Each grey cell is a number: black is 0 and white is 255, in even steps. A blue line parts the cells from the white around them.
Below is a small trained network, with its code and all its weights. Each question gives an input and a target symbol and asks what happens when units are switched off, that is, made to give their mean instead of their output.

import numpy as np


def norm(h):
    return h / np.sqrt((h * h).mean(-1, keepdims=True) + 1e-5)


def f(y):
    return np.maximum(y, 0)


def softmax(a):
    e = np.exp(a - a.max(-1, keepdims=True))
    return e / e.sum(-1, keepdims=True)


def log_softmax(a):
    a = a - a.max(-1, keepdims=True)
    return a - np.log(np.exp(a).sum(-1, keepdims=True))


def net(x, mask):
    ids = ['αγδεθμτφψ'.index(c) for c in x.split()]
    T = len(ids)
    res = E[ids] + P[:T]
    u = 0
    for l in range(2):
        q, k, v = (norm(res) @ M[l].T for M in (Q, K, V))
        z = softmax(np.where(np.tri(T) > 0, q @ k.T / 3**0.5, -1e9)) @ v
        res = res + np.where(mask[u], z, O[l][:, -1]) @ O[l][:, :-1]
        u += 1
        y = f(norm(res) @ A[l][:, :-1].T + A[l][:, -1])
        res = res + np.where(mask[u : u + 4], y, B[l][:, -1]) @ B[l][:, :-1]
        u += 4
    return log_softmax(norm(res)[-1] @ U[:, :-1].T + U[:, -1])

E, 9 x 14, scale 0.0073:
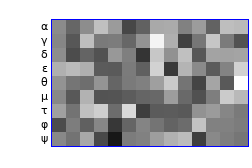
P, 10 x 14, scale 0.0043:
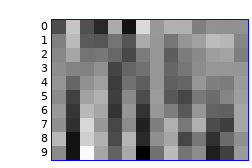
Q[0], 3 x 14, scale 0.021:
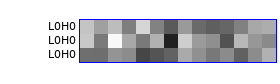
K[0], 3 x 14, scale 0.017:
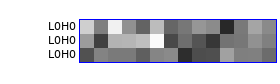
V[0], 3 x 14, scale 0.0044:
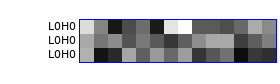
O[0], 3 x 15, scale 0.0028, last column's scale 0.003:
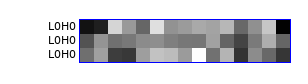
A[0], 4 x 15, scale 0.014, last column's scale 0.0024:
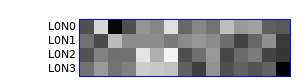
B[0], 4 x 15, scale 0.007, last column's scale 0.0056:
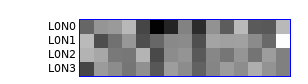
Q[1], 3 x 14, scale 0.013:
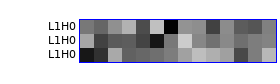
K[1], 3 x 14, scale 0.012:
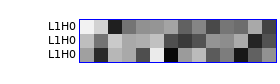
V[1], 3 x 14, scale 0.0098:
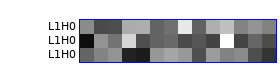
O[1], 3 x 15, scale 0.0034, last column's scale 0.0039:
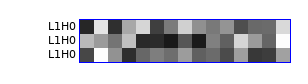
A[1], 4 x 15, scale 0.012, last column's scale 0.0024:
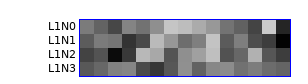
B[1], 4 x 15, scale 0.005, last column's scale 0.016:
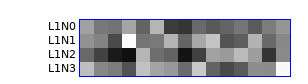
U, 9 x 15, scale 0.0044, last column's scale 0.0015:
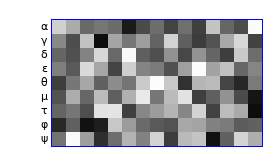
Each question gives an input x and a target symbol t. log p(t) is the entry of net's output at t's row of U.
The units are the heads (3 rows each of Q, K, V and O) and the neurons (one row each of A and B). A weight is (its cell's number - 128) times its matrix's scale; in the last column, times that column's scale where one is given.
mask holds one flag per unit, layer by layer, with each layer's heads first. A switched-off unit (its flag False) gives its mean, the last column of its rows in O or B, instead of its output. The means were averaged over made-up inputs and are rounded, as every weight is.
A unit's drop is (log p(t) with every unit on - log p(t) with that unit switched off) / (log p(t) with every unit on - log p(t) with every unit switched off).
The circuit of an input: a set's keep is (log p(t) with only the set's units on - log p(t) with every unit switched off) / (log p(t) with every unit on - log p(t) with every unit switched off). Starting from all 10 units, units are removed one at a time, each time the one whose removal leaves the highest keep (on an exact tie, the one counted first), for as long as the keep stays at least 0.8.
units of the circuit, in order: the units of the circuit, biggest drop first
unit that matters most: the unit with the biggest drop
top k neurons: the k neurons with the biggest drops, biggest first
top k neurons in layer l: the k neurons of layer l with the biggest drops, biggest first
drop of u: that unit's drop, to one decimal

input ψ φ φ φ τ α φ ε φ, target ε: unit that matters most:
L0N1
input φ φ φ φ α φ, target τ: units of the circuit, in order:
[L0H0 L1H0 L0N0]
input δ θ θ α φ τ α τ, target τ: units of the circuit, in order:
[L1H0 L0H0 L0N1 L0N0]
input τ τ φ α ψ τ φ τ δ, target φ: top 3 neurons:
[L1N2 L0N0 L1N3]
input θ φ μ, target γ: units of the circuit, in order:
[L0H0 L1N3]
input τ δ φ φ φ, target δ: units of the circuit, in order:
[L1H0 L0N0 L0H0 L1N0]
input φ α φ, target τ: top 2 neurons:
[L0N1 L0N0]
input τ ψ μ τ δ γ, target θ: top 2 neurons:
[L0N0 L1N3]
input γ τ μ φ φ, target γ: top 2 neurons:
[L1N3 L0N1]
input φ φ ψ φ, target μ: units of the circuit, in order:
[L0H0 L1H0 L1N1 L0N1]
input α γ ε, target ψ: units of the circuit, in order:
[L1H0 L0H0]
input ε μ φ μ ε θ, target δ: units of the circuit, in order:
[L0H0 L1N0 L0N0]
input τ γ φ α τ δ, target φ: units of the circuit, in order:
[L0H0 L1N2 L0N0 L1H0]
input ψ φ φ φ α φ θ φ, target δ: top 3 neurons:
[L0N0 L1N0 L1N2]
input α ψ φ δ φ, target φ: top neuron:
[L0N1]
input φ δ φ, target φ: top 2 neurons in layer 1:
[L1N2 L1N0]
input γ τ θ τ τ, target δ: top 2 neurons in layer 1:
[L1N0 L1N3]
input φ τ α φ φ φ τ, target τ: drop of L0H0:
1.0
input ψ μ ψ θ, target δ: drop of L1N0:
0.4
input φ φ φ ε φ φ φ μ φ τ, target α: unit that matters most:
L1H0
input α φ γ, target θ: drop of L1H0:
0.3
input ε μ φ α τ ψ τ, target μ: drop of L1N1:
0.7
